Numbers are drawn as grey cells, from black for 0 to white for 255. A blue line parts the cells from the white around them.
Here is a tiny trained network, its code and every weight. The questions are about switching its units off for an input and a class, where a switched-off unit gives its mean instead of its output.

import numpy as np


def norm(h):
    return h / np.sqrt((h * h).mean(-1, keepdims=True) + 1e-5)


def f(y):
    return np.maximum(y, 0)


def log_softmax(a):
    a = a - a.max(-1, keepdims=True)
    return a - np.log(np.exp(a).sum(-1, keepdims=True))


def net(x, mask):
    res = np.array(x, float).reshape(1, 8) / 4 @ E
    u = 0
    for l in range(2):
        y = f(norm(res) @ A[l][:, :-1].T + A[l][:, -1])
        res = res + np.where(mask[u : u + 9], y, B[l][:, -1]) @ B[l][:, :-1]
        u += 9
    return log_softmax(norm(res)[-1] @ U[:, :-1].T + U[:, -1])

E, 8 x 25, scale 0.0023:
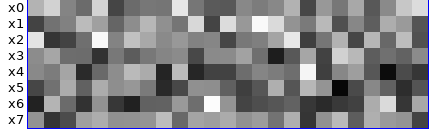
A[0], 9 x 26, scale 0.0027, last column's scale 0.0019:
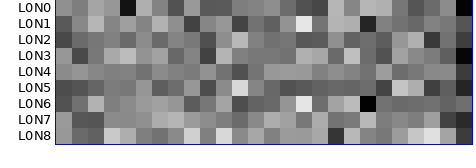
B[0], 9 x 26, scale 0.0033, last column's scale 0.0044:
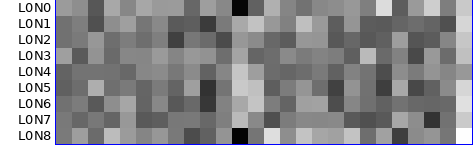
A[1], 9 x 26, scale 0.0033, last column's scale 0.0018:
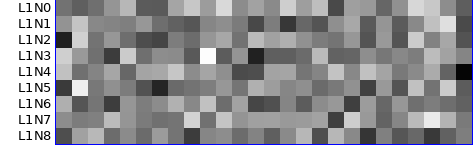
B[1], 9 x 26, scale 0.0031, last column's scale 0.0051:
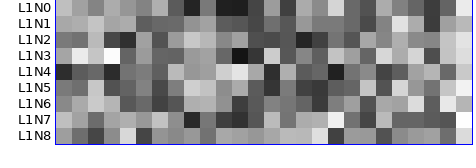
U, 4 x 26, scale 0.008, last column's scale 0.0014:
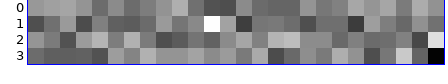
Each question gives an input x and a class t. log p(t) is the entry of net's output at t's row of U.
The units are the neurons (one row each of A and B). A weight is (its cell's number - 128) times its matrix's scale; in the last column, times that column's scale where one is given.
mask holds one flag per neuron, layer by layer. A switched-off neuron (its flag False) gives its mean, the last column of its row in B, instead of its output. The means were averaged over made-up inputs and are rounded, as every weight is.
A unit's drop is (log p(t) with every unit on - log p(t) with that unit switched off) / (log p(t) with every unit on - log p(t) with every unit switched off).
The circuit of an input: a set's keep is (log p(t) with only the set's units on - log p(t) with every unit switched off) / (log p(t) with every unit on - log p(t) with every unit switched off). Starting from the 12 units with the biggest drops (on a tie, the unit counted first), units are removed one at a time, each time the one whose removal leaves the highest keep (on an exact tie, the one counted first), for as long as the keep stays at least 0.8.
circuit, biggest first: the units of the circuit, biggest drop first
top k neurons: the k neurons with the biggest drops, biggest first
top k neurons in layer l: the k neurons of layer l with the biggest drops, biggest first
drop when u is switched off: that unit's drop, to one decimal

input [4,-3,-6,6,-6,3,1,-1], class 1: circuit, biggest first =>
(L1N3)
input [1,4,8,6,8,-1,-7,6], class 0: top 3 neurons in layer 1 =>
(L1N6; L1N3; L1N8)
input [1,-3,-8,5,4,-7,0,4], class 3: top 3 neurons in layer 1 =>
(L1N4; L1N3; L1N0)
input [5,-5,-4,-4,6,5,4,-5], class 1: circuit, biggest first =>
(L1N7; L1N8)
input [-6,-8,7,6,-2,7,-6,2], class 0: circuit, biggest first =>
(L1N6; L0N8)
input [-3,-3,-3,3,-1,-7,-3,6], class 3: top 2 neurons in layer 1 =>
(L1N4; L1N3)
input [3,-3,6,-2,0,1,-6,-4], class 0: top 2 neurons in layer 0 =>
(L0N8; L0N5)
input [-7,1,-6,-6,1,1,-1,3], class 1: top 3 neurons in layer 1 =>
(L1N7; L1N0; L1N3)
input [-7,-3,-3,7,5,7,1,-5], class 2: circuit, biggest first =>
(L1N5; L1N8)
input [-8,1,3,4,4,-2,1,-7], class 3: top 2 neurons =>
(L0N0; L1N4)
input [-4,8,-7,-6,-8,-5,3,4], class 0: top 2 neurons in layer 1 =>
(L1N2; L1N5)
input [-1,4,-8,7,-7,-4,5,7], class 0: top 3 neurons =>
(L1N7; L1N0; L0N8)
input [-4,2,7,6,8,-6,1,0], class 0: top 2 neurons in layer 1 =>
(L1N6; L1N3)
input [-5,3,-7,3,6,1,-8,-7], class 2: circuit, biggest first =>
(L1N8)
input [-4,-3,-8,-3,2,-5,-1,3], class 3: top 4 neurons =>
(L1N4; L1N3; L0N0; L1N0)
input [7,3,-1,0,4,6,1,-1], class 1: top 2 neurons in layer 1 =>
(L1N7; L1N0)
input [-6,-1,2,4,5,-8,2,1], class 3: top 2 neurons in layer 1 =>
(L1N4; L1N0)
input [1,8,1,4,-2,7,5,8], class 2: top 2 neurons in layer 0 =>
(L0N8; L0N3)
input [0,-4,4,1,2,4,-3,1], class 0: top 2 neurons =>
(L1N6; L0N8)
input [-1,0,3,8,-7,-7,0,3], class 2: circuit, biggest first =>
(L1N7)
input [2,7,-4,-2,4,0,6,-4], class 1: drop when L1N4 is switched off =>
0.0
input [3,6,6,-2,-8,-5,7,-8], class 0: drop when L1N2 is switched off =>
0.3
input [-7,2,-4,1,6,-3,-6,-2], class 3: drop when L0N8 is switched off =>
0.1
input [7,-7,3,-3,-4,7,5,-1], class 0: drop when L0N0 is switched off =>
-0.1
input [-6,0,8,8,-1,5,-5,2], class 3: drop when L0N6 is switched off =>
0.1
